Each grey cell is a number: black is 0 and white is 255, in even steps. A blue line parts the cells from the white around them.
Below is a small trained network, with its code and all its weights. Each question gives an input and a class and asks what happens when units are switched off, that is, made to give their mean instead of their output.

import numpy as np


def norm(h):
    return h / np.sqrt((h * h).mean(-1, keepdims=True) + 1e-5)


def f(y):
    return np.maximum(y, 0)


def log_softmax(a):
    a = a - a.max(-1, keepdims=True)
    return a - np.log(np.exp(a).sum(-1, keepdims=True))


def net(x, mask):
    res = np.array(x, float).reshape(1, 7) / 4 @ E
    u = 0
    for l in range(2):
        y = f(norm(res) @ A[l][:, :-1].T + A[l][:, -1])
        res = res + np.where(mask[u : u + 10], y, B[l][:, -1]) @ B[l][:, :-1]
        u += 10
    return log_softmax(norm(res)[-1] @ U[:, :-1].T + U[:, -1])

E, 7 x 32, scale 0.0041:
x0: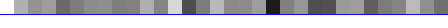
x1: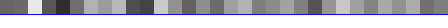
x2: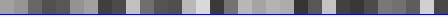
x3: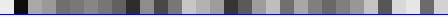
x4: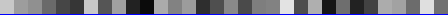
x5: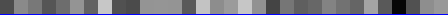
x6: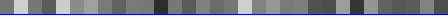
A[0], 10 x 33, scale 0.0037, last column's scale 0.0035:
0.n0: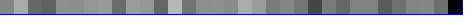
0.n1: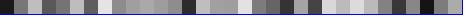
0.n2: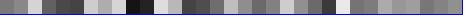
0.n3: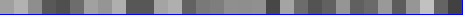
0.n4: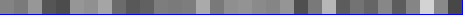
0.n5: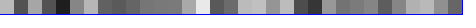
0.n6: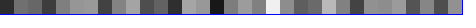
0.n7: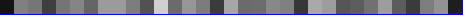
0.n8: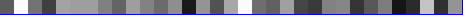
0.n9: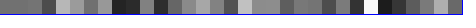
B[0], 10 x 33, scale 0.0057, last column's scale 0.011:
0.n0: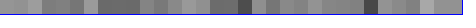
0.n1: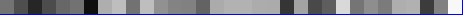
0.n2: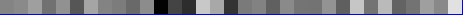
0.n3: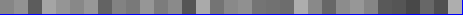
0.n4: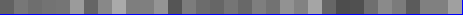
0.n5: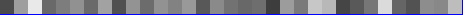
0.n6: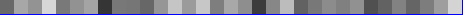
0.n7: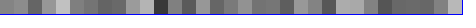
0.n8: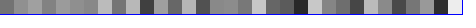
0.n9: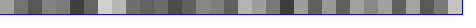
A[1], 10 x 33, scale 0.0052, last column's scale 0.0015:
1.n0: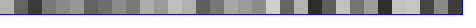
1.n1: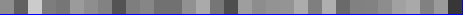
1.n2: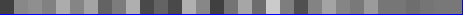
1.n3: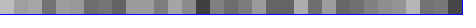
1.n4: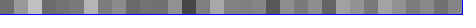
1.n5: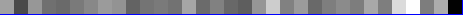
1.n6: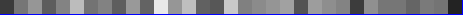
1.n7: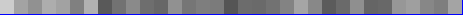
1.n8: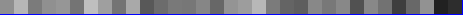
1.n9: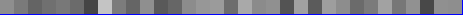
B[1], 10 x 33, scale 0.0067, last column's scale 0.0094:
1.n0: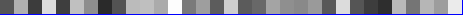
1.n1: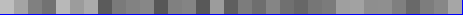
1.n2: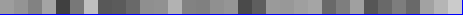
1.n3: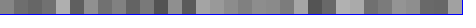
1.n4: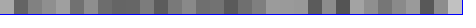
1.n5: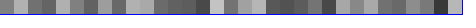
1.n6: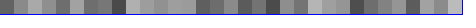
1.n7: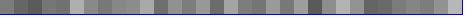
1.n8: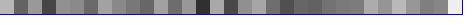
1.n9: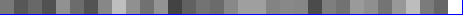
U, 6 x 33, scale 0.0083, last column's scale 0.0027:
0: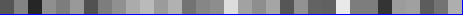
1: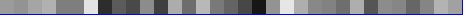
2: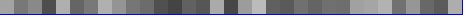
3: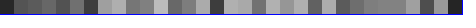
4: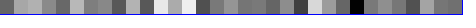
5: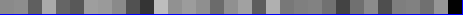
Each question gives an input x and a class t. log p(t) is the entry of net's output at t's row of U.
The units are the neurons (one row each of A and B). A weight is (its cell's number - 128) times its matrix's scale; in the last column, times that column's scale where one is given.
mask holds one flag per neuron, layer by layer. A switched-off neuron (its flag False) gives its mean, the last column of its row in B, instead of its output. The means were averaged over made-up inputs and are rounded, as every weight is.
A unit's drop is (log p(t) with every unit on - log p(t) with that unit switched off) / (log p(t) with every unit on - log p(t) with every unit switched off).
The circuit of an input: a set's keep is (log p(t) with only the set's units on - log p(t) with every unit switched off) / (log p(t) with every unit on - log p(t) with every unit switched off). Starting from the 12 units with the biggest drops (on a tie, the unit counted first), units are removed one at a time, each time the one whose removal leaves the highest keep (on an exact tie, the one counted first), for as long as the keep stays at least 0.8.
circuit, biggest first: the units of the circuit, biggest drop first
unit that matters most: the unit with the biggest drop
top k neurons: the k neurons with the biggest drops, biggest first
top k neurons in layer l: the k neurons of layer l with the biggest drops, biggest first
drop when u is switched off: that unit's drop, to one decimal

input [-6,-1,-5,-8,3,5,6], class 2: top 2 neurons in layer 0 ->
[0.n7; 0.n9]
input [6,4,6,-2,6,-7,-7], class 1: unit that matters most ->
0.n8
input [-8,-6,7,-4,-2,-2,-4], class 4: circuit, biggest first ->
[0.n2; 1.n6]
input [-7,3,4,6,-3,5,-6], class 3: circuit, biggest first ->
[0.n5; 0.n8]
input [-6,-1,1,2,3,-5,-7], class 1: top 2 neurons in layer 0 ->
[0.n1; 0.n8]
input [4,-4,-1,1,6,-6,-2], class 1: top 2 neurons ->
[0.n1; 0.n8]
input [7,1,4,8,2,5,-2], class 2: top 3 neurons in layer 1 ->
[1.n0; 1.n2; 1.n6]
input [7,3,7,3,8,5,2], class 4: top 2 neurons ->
[0.n5; 0.n8]
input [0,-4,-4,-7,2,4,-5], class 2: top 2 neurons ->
[1.n0; 0.n7]
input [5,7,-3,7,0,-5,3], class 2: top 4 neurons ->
[0.n6; 1.n0; 1.n5; 1.n2]
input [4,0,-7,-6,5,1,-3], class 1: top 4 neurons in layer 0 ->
[0.n1; 0.n8; 0.n2; 0.n9]
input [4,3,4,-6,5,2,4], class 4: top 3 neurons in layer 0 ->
[0.n8; 0.n9; 0.n1]
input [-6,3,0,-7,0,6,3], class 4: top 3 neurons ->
[0.n8; 0.n6; 1.n6]
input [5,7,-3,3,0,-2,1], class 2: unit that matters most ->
0.n2
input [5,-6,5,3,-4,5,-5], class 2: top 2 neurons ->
[0.n5; 1.n0]
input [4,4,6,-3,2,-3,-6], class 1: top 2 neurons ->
[0.n2; 0.n1]
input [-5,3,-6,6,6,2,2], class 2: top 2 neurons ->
[0.n6; 1.n0]
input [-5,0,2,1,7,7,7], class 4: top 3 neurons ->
[0.n8; 0.n6; 0.n1]
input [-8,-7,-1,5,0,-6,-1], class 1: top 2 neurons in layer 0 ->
[0.n1; 0.n6]
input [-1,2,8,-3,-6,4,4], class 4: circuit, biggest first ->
[0.n8]
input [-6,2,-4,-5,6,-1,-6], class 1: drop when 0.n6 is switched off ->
0.0
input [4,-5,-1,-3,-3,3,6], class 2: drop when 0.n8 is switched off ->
1.3
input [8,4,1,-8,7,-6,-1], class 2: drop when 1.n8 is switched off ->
0.1
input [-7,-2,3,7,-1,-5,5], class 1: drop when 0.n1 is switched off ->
0.2
